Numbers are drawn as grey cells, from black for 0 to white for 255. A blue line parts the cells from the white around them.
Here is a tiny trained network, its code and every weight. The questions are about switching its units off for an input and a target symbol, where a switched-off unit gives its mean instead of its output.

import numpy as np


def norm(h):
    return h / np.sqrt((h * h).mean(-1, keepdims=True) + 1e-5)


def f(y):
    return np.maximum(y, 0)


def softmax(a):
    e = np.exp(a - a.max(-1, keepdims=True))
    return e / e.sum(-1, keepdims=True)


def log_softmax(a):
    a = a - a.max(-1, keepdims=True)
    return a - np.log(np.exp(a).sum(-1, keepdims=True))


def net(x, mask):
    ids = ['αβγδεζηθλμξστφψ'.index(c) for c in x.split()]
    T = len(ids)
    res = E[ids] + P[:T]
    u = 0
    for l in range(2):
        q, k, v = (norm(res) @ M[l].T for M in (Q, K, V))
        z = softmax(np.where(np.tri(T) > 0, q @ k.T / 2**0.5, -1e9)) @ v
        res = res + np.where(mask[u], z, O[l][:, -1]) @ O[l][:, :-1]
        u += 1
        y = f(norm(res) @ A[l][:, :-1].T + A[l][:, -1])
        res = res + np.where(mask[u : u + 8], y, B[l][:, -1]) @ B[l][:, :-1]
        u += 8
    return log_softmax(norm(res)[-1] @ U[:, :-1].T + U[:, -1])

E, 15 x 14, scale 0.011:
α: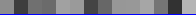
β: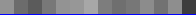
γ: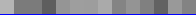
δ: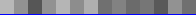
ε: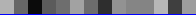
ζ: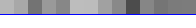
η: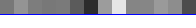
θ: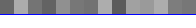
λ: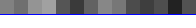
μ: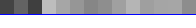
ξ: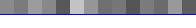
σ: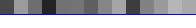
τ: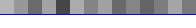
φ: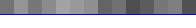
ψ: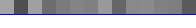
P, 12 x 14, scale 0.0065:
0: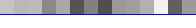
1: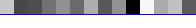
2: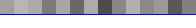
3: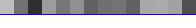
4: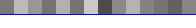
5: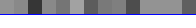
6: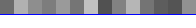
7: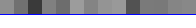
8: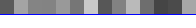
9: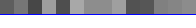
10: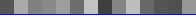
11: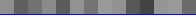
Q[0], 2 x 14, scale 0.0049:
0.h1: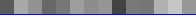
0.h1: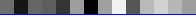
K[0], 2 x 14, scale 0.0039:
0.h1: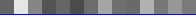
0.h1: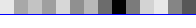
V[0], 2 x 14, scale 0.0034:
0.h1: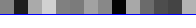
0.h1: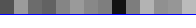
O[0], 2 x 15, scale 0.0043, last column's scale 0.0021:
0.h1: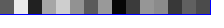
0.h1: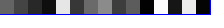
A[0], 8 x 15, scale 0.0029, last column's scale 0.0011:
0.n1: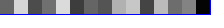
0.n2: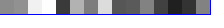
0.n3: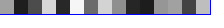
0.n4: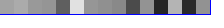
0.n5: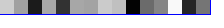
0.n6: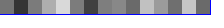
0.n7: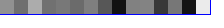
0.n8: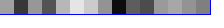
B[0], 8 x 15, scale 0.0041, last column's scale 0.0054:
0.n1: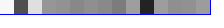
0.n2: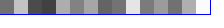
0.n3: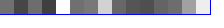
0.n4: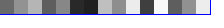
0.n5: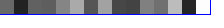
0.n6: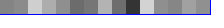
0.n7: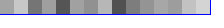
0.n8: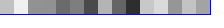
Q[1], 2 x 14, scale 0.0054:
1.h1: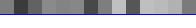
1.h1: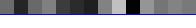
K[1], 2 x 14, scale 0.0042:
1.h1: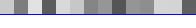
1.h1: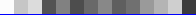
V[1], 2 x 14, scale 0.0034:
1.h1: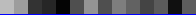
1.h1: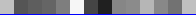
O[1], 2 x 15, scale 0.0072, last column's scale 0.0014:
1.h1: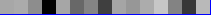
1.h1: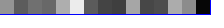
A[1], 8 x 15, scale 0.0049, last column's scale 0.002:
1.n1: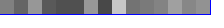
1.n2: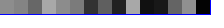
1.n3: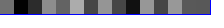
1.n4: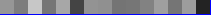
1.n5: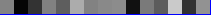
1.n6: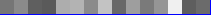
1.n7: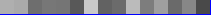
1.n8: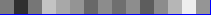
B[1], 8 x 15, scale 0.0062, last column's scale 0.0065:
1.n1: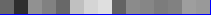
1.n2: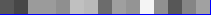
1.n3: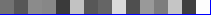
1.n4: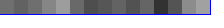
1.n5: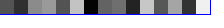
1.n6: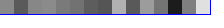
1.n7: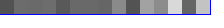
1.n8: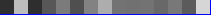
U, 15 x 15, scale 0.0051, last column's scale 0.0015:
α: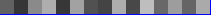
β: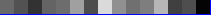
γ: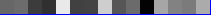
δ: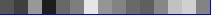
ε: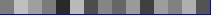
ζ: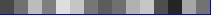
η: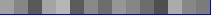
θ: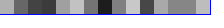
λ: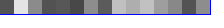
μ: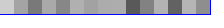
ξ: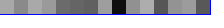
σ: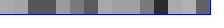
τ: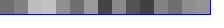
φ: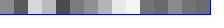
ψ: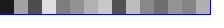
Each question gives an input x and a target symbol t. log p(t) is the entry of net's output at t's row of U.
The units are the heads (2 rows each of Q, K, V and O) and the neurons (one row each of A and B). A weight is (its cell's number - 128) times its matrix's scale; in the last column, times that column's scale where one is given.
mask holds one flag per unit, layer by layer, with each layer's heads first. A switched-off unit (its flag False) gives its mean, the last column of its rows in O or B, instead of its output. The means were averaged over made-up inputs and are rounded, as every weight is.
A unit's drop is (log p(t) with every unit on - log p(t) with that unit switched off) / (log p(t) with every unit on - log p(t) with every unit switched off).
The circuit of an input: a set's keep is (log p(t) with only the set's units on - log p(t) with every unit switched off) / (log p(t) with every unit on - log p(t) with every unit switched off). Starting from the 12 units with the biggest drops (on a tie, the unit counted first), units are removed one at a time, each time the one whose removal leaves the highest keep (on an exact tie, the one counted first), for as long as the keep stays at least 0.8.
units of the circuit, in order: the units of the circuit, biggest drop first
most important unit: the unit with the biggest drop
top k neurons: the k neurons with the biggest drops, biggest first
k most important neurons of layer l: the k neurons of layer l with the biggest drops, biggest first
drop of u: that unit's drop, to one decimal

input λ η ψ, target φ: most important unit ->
0.h1
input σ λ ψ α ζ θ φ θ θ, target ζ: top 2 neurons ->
(1.n2, 0.n1)
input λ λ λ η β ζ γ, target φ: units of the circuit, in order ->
(0.h1, 1.n5)
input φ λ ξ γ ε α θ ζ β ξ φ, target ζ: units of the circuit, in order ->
(1.h1, 1.n2, 1.n3)
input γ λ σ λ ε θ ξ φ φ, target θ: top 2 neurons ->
(0.n4, 0.n7)
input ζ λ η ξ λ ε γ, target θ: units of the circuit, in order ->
(1.h1, 0.n7)
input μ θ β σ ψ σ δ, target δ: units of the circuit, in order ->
(0.h1, 1.n1)
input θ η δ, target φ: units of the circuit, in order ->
(0.h1, 1.n5)
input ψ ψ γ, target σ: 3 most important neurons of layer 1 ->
(1.n5, 1.n3, 1.n7)
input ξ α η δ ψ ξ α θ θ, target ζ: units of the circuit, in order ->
(1.h1, 1.n2, 1.n3)
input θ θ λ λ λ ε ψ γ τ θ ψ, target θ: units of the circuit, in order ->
(1.h1, 0.n7, 1.n5)
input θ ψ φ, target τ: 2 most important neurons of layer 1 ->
(1.n5, 1.n3)
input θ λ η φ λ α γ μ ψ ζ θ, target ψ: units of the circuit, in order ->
(1.h1, 1.n5)
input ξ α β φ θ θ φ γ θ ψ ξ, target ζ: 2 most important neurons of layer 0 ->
(0.n1, 0.n8)
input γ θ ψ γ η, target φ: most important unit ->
0.n3
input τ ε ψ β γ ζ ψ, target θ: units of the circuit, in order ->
(1.h1, 1.n5)
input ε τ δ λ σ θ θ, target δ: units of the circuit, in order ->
(0.h1, 0.n4, 1.n5)
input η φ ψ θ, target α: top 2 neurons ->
(0.n4, 0.n2)
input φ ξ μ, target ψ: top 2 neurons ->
(1.n8, 0.n5)
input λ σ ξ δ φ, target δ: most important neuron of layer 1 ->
(1.n1)
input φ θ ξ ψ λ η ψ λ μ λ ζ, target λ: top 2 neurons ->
(0.n1, 0.n2)
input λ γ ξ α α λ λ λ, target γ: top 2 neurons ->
(0.n2, 0.n3)
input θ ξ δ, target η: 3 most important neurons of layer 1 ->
(1.n5, 1.n3, 1.n7)
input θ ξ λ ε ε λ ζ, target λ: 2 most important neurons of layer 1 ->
(1.n7, 1.n5)
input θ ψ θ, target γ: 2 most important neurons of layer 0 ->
(0.n1, 0.n2)
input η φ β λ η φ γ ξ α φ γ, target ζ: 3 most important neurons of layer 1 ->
(1.n2, 1.n3, 1.n6)
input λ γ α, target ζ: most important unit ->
0.n5
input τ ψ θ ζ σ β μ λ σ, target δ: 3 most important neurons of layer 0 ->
(0.n5, 0.n3, 0.n4)
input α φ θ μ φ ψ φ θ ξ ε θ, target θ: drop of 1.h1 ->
0.6
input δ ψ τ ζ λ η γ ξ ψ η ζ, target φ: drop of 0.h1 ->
1.0
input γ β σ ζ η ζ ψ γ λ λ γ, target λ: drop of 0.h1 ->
0.1
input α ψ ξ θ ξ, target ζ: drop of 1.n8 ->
0.0
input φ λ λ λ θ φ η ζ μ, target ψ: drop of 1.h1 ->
0.3
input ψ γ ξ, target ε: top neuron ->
(1.n5)
